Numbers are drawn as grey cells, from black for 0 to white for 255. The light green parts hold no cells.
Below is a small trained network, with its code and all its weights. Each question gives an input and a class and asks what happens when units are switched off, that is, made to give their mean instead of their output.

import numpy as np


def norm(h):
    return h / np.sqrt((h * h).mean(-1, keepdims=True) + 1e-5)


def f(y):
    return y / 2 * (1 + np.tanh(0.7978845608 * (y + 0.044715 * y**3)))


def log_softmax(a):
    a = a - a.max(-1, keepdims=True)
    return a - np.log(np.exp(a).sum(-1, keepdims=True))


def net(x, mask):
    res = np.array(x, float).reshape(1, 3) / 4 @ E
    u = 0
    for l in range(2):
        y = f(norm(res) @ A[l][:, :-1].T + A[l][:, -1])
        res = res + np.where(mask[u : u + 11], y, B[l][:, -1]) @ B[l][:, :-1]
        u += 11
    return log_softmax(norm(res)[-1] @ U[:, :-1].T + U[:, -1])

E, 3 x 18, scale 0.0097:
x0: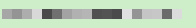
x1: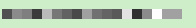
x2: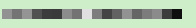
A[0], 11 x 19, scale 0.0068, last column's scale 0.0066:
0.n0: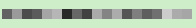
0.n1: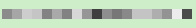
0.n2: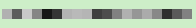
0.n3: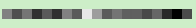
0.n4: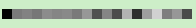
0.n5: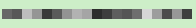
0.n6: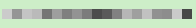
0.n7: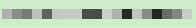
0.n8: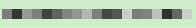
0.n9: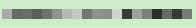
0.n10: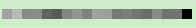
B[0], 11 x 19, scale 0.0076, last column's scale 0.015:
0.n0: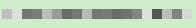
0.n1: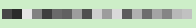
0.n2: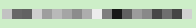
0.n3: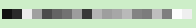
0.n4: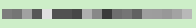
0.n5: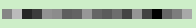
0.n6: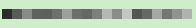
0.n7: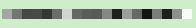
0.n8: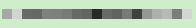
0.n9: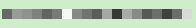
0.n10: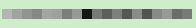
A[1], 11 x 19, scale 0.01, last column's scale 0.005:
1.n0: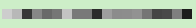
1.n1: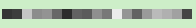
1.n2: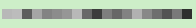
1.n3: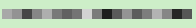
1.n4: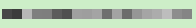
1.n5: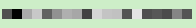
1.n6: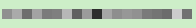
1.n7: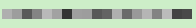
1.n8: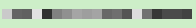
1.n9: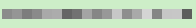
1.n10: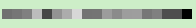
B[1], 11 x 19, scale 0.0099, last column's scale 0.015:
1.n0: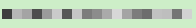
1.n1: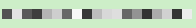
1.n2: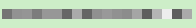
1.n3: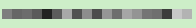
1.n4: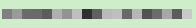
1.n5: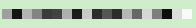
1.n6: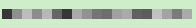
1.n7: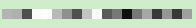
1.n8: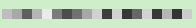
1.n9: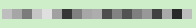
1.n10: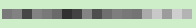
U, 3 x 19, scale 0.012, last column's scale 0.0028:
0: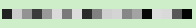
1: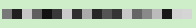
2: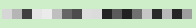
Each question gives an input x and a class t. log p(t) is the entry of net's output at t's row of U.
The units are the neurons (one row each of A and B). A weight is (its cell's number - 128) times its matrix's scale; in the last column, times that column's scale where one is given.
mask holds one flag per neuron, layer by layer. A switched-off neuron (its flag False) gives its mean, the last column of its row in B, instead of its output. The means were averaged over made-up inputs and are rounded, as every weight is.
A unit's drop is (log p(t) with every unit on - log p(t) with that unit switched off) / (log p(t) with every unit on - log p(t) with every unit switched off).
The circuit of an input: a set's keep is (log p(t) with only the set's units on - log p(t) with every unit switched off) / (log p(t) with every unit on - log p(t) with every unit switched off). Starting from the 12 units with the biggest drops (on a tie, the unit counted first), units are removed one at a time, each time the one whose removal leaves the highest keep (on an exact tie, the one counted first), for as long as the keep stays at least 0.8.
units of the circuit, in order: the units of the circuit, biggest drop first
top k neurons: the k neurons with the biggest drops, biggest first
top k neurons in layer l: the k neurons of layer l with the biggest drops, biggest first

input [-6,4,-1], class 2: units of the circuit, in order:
[0.n0]
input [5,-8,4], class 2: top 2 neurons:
[0.n2, 1.n8]
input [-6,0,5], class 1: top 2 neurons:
[1.n5, 0.n9]
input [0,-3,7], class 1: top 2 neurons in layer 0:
[0.n3, 0.n0]
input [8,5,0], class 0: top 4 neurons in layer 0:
[0.n1, 0.n7, 0.n9, 0.n6]
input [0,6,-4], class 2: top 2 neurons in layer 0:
[0.n3, 0.n0]
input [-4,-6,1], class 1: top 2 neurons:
[1.n1, 0.n8]
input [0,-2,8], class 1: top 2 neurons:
[0.n3, 0.n0]
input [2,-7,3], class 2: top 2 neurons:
[1.n8, 0.n2]
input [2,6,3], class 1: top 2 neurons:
[1.n3, 0.n0]
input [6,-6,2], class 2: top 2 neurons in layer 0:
[0.n2, 0.n3]
